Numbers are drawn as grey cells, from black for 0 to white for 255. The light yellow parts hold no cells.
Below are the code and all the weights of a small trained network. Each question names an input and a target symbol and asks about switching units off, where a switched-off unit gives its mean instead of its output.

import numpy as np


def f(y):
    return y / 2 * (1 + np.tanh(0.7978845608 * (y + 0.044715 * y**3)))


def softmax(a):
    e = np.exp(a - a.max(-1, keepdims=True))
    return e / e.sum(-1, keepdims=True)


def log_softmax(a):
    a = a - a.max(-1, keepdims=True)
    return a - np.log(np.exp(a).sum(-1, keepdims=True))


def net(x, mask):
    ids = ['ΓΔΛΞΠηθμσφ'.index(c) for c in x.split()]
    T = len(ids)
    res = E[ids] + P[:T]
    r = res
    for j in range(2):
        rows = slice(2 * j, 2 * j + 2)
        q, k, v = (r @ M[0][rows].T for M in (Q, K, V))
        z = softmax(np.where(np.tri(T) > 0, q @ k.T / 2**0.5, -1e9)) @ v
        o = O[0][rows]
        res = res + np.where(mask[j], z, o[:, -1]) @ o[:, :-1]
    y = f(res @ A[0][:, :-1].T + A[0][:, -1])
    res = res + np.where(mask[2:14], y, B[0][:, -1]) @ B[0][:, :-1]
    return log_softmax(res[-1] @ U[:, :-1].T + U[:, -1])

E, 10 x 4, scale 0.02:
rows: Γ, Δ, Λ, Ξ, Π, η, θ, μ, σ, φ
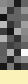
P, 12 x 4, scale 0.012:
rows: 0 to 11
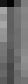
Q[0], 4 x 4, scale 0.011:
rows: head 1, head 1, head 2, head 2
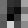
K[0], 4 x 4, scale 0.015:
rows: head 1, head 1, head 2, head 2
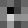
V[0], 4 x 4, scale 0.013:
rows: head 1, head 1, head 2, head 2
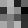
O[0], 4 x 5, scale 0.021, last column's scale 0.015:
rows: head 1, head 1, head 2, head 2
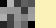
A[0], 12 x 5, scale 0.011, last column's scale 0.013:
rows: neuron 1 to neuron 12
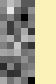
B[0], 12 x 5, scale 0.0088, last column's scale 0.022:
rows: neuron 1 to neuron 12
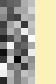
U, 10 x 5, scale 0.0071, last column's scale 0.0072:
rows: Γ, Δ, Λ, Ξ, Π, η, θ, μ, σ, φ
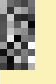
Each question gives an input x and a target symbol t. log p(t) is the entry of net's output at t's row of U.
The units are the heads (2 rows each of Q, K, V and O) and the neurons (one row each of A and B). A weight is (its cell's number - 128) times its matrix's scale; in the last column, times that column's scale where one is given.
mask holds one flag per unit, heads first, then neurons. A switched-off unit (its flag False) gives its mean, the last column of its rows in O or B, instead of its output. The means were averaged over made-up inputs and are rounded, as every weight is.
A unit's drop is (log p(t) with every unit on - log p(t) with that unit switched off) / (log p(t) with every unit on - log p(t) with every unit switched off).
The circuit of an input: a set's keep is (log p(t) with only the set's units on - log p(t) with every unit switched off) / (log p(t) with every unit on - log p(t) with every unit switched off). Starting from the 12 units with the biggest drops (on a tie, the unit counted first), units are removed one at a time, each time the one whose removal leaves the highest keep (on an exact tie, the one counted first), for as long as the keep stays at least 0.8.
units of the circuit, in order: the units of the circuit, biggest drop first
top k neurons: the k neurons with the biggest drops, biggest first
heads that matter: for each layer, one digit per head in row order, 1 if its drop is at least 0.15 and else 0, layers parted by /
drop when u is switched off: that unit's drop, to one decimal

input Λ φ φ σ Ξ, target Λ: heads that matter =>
10
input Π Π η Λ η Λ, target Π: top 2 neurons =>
neuron 7; neuron 12
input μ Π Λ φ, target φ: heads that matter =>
11
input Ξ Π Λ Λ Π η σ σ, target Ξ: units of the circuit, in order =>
head 1; neuron 5
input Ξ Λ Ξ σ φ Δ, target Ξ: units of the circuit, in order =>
head 1; neuron 5
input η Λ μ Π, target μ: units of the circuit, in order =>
head 1
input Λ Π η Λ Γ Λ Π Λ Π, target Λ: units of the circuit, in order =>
head 1; neuron 7; neuron 8
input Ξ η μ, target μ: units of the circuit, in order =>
neuron 6; head 1
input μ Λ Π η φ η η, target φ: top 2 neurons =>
neuron 2; neuron 6
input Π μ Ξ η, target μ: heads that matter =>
11
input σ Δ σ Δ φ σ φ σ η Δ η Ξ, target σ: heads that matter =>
10
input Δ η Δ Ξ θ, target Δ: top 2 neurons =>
neuron 8; neuron 12
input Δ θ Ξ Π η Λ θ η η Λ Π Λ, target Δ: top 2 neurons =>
neuron 8; neuron 12
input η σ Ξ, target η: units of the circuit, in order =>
head 1
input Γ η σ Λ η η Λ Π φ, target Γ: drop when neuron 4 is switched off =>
0.0
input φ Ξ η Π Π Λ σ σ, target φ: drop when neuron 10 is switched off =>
0.0
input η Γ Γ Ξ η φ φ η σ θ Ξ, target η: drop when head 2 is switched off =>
0.1
